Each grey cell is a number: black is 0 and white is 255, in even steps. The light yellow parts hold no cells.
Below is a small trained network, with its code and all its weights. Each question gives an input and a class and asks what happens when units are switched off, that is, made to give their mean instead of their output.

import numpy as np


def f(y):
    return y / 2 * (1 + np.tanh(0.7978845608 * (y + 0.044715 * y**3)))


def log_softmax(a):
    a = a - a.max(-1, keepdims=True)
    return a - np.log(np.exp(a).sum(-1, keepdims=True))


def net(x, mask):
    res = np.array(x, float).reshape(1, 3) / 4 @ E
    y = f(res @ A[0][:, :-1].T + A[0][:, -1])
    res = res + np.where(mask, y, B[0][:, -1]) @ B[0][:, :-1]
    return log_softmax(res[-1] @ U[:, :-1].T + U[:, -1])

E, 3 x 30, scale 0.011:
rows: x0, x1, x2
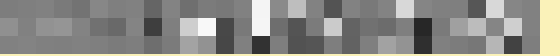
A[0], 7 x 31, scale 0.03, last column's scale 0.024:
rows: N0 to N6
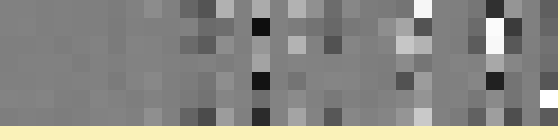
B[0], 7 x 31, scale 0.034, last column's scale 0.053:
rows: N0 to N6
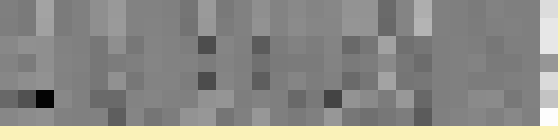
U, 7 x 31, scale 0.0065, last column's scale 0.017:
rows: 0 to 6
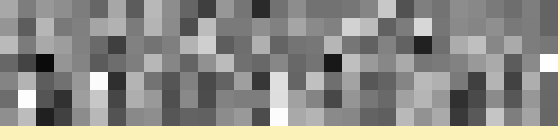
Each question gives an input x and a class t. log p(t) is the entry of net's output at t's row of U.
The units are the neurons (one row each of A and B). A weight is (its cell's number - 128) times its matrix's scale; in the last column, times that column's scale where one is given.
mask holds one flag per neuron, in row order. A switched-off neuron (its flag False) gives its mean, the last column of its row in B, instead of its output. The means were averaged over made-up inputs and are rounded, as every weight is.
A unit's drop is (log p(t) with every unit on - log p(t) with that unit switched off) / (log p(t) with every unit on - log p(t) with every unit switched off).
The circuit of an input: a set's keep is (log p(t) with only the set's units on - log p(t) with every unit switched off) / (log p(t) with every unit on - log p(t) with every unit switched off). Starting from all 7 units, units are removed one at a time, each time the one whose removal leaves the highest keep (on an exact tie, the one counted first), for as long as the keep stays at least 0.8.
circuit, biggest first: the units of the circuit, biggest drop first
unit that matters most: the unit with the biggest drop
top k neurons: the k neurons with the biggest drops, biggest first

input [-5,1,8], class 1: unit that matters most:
N1
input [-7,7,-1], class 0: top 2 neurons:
[N6 N5]
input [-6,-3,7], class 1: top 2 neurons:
[N1 N2]
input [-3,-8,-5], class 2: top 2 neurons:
[N6 N1]
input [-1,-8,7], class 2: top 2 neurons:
[N6 N0]
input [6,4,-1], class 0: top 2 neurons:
[N6 N5]
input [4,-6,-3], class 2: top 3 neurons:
[N6 N4 N1]
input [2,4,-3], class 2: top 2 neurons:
[N5 N1]
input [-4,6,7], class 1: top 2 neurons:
[N6 N5]
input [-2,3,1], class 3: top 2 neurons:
[N6 N1]
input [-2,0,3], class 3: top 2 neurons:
[N0 N2]
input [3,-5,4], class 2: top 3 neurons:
[N6 N0 N4]
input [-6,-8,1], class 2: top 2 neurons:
[N6 N2]
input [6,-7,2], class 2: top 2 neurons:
[N6 N4]
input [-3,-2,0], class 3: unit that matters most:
N2
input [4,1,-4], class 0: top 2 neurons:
[N1 N6]
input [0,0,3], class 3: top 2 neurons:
[N0 N6]
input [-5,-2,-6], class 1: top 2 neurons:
[N0 N2]
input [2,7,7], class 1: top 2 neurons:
[N6 N5]
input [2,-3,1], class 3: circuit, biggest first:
[N5]
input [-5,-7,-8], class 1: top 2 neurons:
[N0 N2]
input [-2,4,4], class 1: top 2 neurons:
[N6 N5]
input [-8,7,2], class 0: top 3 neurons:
[N6 N5 N1]
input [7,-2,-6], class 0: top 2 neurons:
[N2 N1]
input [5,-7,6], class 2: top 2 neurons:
[N6 N0]
